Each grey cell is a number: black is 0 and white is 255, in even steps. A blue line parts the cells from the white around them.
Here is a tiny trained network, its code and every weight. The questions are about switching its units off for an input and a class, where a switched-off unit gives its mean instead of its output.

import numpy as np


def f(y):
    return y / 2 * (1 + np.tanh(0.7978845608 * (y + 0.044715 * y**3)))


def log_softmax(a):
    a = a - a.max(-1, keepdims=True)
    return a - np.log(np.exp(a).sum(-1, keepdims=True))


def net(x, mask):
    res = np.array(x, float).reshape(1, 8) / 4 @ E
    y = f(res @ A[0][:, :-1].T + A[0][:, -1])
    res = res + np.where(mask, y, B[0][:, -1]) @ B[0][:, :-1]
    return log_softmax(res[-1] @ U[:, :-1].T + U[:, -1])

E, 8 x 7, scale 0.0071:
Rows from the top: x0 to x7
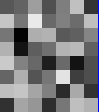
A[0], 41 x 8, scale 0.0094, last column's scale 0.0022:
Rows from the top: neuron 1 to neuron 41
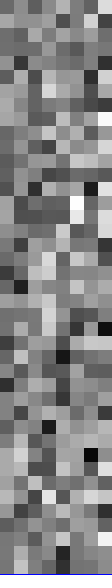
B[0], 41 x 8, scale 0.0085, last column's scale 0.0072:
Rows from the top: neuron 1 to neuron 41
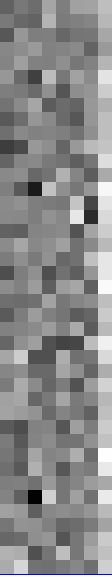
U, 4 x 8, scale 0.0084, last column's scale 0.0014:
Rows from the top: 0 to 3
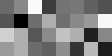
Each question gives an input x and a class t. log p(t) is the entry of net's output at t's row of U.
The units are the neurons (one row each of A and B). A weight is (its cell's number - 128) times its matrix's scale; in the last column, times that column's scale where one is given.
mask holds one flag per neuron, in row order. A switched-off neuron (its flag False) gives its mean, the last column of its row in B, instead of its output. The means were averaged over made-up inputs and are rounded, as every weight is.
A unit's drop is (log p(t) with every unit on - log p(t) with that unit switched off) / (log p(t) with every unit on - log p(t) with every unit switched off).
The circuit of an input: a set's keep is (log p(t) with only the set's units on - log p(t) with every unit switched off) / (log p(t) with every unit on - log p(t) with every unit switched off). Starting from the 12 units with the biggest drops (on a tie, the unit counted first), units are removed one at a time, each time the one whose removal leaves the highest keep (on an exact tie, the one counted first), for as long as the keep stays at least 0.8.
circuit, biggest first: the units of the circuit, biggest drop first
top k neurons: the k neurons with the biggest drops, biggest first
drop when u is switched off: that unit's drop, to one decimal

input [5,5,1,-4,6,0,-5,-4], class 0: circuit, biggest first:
(neuron 14)
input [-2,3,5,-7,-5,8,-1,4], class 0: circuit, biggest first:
(neuron 14; neuron 36)
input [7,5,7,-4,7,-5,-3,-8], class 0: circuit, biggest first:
(neuron 36; neuron 14)
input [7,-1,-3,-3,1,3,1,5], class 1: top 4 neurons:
(neuron 11; neuron 31; neuron 34; neuron 21)
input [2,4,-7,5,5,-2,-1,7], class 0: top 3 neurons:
(neuron 14; neuron 36; neuron 6)
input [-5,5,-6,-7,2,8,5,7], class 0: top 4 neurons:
(neuron 33; neuron 34; neuron 14; neuron 36)
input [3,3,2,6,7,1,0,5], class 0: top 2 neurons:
(neuron 14; neuron 36)
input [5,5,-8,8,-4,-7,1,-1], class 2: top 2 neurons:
(neuron 16; neuron 15)
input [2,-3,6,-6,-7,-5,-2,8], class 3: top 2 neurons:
(neuron 19; neuron 28)
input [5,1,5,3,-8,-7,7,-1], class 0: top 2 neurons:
(neuron 25; neuron 20)
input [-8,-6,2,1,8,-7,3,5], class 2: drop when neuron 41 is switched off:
0.0
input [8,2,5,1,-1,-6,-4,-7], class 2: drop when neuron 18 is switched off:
0.1
